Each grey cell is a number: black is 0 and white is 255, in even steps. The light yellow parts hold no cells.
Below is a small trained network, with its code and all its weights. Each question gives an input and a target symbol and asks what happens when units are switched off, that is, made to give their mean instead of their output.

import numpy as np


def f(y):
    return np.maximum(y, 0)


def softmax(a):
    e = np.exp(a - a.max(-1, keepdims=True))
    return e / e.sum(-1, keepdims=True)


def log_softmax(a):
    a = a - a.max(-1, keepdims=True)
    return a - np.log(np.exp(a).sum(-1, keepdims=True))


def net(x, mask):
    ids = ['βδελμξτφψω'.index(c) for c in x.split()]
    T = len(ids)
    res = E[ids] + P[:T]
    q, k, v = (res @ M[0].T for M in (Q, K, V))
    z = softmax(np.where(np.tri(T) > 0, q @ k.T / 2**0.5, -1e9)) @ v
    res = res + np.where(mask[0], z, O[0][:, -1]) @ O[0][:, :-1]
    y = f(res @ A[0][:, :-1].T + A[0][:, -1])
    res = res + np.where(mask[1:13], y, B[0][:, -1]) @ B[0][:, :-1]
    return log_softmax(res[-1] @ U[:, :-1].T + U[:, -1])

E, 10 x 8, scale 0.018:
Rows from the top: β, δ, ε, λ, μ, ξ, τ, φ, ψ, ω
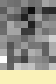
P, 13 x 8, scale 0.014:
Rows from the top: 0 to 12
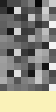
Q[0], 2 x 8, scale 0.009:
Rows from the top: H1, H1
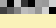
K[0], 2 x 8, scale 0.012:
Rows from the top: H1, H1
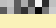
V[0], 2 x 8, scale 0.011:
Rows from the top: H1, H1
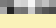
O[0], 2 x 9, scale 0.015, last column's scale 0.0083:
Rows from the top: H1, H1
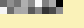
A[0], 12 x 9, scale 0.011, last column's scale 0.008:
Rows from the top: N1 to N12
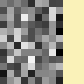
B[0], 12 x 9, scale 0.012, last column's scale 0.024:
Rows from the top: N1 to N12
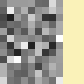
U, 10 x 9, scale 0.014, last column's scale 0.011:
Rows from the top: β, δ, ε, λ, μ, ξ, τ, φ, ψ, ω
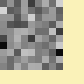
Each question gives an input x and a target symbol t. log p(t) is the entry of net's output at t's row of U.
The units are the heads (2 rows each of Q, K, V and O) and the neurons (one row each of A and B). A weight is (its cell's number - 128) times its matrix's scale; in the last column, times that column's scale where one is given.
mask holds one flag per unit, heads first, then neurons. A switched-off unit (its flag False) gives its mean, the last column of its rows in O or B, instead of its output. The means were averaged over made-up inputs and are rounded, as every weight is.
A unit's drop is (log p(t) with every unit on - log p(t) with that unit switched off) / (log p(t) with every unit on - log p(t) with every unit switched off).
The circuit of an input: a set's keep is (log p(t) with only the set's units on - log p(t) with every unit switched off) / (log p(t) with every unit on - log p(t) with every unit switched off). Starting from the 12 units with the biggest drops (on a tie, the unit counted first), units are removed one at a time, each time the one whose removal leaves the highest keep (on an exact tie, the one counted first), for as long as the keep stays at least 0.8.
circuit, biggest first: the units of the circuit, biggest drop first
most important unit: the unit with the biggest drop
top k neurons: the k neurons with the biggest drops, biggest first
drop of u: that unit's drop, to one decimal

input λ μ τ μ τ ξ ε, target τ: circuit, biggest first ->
(N12)
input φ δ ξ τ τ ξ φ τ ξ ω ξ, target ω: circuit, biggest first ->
(H1; N8)
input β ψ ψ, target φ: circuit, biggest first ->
(N6; H1)
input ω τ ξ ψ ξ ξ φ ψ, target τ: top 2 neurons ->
(N12; N6)
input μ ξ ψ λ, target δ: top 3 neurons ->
(N5; N9; N2)
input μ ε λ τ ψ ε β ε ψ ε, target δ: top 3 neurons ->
(N5; N9; N2)
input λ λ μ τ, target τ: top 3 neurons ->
(N3; N2; N4)
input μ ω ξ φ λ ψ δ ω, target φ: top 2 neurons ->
(N12; N6)
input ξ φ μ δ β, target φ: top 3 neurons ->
(N12; N6; N9)
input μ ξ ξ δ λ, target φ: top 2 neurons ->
(N12; N6)
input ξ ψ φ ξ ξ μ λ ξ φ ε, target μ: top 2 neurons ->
(N12; N8)
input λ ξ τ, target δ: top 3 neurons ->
(N6; N10; N9)
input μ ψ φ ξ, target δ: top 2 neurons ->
(N5; N9)
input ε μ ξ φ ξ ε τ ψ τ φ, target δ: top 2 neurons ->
(N5; N9)
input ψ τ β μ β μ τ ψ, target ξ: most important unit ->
N6
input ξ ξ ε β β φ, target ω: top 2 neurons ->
(N12; N2)
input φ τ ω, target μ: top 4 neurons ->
(N12; N8; N10; N4)
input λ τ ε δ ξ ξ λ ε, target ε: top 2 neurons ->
(N12; N9)
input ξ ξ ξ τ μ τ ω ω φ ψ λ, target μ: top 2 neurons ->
(N6; N1)
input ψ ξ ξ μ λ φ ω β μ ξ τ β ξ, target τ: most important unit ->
N12
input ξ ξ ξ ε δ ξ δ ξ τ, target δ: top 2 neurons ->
(N6; N9)
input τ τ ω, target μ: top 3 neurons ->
(N12; N8; N10)
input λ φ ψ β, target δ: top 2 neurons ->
(N5; N9)
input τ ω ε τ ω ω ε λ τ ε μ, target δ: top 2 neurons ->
(N12; N1)
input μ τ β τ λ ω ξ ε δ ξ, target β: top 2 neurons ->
(N2; N7)
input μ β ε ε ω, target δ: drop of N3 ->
0.0
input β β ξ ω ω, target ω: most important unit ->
H1
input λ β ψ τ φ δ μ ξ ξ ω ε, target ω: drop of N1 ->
0.2
